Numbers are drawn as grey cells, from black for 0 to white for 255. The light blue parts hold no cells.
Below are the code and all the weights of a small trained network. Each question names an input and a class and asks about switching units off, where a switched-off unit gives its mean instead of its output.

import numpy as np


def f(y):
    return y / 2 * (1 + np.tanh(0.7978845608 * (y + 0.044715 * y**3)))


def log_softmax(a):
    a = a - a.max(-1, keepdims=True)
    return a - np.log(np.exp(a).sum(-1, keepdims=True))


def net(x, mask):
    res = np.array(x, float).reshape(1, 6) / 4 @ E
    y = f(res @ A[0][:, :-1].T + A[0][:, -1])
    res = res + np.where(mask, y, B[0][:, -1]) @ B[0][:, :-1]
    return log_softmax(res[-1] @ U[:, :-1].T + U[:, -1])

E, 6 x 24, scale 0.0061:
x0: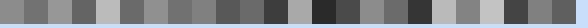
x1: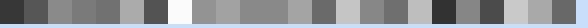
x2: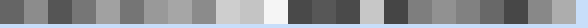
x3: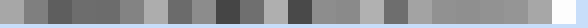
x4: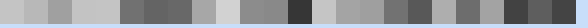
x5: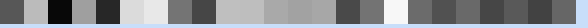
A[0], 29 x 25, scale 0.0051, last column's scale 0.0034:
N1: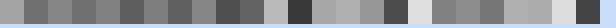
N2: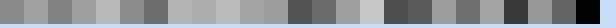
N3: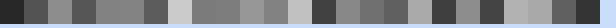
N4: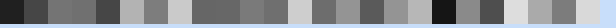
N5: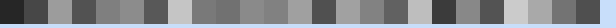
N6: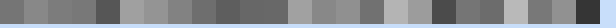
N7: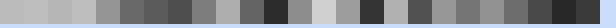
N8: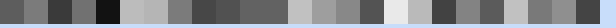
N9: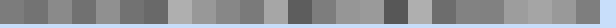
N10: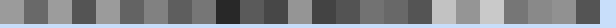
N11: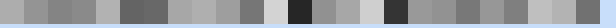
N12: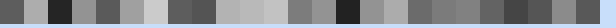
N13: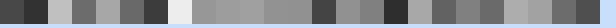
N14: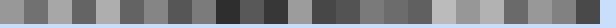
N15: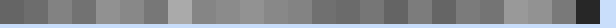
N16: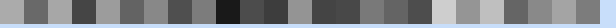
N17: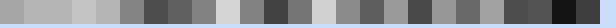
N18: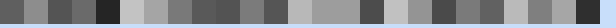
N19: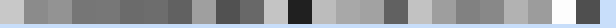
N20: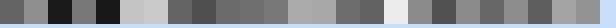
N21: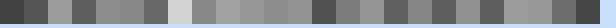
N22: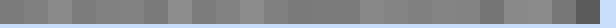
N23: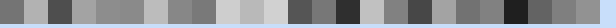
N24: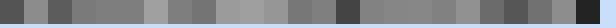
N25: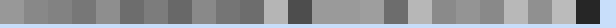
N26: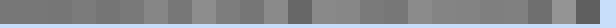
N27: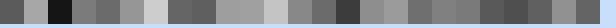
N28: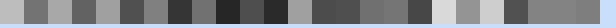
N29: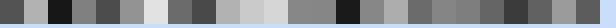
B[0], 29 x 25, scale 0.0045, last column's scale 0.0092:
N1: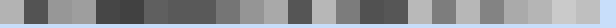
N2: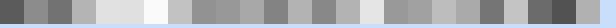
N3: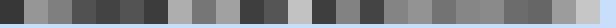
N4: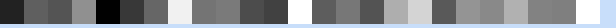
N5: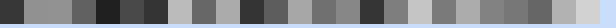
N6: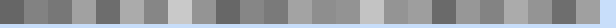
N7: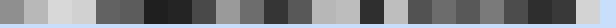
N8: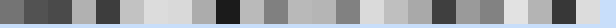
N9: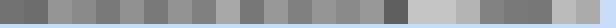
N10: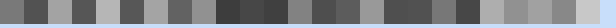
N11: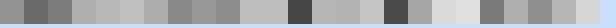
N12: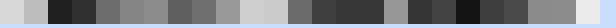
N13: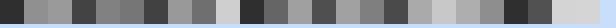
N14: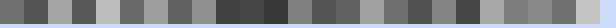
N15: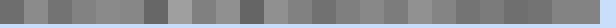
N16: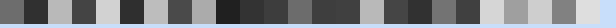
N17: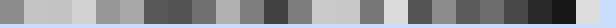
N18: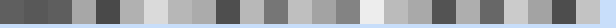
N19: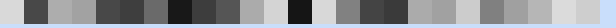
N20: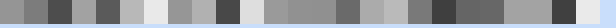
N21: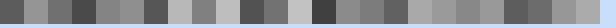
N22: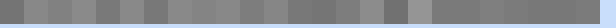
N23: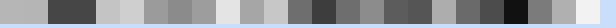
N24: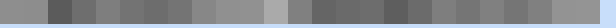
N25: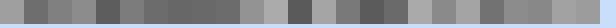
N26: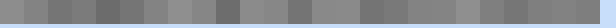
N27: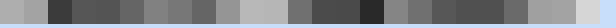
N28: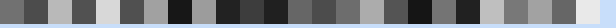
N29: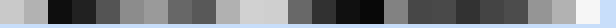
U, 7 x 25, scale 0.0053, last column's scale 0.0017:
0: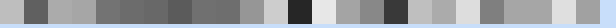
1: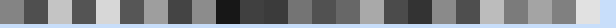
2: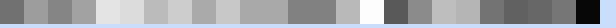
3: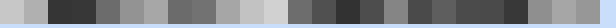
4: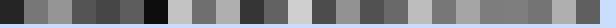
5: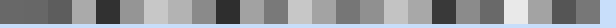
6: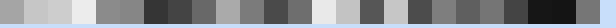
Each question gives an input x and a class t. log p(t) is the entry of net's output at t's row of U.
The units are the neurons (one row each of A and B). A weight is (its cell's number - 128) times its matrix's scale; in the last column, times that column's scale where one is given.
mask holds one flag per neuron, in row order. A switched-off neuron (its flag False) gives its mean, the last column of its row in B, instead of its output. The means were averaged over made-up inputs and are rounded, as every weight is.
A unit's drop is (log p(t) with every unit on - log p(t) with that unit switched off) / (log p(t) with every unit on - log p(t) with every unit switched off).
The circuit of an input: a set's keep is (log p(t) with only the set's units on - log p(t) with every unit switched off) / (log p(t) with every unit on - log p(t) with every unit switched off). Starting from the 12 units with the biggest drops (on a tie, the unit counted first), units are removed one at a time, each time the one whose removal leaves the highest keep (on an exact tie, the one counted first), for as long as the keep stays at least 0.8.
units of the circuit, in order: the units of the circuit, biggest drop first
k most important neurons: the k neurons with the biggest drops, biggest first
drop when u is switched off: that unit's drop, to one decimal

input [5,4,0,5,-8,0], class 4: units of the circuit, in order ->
(N5)
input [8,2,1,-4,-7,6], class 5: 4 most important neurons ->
(N8 N4 N18 N20)
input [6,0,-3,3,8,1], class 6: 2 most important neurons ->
(N17 N7)
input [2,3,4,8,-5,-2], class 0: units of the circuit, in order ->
(N19 N1)
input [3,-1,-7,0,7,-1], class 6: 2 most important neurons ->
(N7 N17)
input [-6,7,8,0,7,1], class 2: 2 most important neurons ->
(N2 N11)
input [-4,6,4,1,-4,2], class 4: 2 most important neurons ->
(N5 N3)
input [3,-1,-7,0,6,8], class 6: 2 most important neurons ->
(N7 N17)
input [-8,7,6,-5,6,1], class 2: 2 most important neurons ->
(N2 N11)
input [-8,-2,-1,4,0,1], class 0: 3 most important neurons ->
(N19 N1 N4)
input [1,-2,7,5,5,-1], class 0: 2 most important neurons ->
(N11 N19)
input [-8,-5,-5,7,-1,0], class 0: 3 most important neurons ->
(N19 N1 N4)
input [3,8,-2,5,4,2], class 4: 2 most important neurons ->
(N20 N8)
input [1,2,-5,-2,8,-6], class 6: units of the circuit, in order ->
(N17)
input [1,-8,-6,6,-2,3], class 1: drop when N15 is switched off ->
0.0
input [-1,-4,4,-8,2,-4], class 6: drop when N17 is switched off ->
0.1
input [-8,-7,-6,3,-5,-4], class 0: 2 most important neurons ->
(N19 N1)
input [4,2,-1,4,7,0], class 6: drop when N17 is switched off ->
0.2
